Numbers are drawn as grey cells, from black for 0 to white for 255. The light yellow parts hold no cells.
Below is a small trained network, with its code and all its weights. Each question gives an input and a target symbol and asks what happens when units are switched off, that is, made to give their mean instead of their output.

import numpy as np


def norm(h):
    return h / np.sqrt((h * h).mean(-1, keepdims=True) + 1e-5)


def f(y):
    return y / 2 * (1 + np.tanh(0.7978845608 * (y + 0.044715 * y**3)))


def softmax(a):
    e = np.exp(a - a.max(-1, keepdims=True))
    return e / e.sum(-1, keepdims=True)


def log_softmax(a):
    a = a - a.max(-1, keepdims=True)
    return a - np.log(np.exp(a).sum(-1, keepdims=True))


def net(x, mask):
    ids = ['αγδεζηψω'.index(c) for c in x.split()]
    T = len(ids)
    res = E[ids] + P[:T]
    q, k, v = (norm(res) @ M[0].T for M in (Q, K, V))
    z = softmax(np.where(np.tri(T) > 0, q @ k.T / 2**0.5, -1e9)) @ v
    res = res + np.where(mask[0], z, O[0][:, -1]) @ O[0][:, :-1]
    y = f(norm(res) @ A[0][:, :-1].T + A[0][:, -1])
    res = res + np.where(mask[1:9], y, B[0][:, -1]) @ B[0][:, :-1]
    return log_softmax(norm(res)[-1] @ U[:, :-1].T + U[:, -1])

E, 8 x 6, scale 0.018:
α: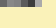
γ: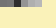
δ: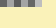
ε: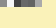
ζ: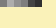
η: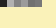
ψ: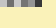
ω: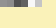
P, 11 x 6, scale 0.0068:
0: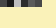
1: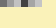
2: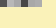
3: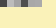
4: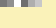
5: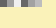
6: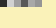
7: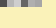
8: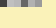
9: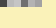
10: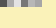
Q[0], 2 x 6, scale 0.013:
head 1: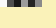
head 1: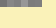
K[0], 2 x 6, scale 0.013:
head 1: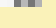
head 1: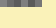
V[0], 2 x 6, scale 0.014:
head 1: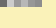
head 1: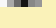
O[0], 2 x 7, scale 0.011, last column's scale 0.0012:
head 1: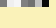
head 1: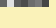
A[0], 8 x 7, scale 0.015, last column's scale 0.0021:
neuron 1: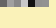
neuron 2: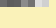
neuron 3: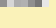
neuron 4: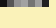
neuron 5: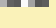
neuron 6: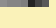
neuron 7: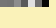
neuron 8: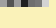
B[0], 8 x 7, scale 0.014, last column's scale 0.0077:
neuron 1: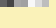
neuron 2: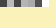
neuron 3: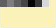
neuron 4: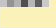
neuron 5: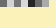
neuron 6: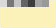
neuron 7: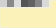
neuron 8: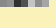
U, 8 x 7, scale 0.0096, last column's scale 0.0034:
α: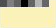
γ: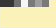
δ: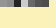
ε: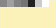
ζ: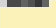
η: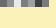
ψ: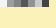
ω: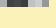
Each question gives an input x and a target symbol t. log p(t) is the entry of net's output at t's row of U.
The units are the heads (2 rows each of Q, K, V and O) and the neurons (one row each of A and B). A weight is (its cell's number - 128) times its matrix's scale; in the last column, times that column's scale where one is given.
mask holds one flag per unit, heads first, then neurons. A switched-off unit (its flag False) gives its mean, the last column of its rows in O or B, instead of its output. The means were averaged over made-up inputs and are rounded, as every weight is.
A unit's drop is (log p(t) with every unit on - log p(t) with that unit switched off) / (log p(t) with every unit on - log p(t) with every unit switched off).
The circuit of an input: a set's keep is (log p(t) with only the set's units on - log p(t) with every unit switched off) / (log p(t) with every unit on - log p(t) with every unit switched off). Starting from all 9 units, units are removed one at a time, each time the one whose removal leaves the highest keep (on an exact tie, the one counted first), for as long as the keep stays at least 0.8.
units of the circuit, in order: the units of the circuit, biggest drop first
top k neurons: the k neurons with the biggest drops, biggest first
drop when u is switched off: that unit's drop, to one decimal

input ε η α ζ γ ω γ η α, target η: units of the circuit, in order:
(neuron 4)
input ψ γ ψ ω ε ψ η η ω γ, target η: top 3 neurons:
(neuron 4; neuron 8; neuron 5)
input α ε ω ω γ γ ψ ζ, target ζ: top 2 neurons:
(neuron 6; neuron 2)
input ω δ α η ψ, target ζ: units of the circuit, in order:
(neuron 3; neuron 1)
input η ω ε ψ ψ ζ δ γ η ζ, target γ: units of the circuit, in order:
(head 1; neuron 7)
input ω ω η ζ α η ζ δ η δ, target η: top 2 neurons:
(neuron 4; neuron 3)
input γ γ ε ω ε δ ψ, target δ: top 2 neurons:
(neuron 5; neuron 4)
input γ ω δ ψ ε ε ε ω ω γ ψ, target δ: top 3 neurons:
(neuron 5; neuron 4; neuron 8)
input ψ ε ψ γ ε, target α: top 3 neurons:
(neuron 5; neuron 2; neuron 7)
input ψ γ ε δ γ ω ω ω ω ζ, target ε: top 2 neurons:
(neuron 6; neuron 4)
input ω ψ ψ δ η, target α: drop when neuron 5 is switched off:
0.1
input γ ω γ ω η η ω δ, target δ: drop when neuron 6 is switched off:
0.0
